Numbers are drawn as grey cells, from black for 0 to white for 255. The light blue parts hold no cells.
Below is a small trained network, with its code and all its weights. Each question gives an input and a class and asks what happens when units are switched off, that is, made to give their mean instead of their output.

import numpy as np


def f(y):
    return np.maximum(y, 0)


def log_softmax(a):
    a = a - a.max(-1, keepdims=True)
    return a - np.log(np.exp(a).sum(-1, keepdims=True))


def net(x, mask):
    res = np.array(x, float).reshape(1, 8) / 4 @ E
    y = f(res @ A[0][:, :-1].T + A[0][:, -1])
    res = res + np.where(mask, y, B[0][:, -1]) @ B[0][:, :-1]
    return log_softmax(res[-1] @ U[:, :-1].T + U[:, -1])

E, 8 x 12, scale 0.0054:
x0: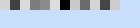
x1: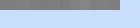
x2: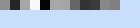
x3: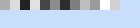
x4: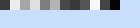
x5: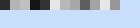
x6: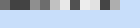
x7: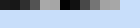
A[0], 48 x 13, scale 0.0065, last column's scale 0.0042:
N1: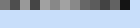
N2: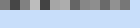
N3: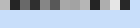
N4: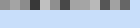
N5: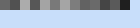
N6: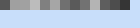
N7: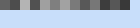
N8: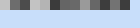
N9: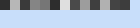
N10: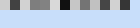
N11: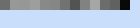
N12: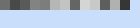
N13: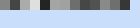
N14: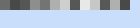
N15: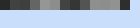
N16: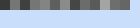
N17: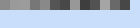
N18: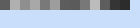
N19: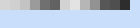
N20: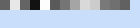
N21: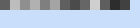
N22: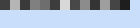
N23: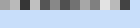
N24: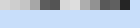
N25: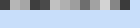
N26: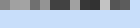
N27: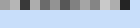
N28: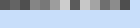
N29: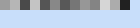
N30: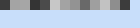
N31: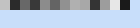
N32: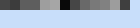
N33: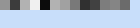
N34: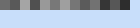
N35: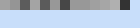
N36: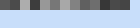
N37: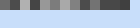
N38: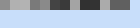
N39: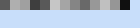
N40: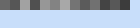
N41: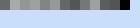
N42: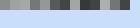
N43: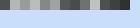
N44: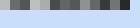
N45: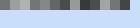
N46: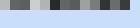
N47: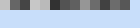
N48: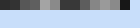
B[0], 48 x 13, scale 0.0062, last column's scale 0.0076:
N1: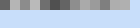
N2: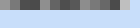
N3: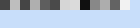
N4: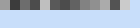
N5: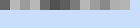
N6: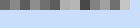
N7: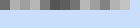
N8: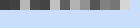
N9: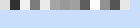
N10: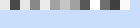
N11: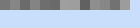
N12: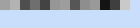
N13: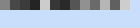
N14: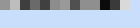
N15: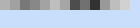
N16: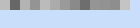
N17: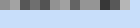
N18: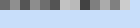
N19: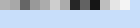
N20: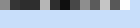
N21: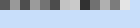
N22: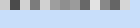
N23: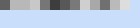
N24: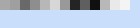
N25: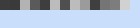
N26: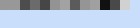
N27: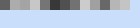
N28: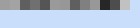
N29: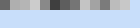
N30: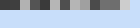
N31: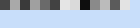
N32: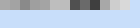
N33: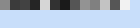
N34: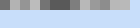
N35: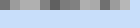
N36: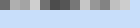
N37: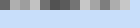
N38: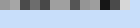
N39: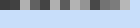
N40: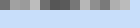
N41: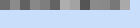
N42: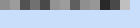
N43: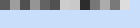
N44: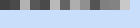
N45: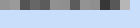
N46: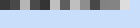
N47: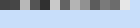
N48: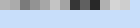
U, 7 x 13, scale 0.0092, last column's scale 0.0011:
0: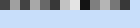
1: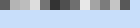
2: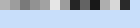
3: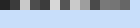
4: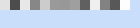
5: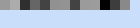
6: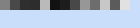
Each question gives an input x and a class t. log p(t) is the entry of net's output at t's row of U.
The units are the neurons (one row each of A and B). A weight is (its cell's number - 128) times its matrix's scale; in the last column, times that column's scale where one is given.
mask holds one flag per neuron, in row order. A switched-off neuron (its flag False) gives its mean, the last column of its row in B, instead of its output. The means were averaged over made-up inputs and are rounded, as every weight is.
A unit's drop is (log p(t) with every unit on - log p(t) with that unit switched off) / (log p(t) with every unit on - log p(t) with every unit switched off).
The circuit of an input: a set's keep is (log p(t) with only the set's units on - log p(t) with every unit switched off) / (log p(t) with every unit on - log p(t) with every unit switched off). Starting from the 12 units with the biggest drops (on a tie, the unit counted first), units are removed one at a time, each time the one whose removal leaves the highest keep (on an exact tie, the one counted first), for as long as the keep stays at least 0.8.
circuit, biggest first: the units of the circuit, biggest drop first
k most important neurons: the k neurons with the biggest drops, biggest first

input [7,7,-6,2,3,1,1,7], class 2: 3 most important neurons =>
[N32 N48 N15]
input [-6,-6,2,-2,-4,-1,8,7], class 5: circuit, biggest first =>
[N14]
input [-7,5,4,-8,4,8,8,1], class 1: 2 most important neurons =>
[N36 N37]
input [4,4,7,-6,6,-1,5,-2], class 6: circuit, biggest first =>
[N33 N13]
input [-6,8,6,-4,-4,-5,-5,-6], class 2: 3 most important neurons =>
[N24 N19 N10]
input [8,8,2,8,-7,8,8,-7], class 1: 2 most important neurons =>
[N23 N27]
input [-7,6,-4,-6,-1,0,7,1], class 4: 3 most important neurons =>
[N9 N22 N16]
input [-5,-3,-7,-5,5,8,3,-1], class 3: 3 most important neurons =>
[N25 N30 N39]
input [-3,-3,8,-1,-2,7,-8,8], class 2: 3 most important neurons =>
[N48 N32 N15]
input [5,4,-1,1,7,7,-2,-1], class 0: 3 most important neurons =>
[N21 N43 N18]
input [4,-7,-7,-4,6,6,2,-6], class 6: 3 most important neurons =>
[N20 N4 N3]
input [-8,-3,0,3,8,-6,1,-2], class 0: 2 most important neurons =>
[N21 N43]
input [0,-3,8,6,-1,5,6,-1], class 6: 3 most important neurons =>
[N33 N13 N2]
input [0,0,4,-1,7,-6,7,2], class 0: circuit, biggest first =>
[N43]
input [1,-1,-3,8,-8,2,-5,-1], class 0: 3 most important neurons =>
[N31 N3 N36]
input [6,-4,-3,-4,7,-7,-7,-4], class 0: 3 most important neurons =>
[N43 N21 N18]
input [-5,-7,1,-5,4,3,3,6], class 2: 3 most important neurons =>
[N48 N15 N10]
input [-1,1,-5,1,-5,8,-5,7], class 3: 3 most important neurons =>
[N30 N25 N39]
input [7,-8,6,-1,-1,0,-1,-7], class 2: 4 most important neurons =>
[N24 N19 N9 N22]
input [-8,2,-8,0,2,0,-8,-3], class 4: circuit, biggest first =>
[N9]
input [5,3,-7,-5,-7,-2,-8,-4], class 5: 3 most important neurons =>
[N38 N26 N42]
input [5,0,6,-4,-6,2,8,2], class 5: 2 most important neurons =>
[N14 N12]
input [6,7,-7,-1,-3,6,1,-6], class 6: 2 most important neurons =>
[N20 N4]
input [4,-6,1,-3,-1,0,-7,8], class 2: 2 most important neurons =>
[N32 N48]
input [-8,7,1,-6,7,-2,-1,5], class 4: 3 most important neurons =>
[N9 N22 N16]
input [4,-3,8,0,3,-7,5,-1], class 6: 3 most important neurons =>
[N33 N13 N2]
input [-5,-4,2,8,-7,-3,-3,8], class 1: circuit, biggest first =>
[N23]
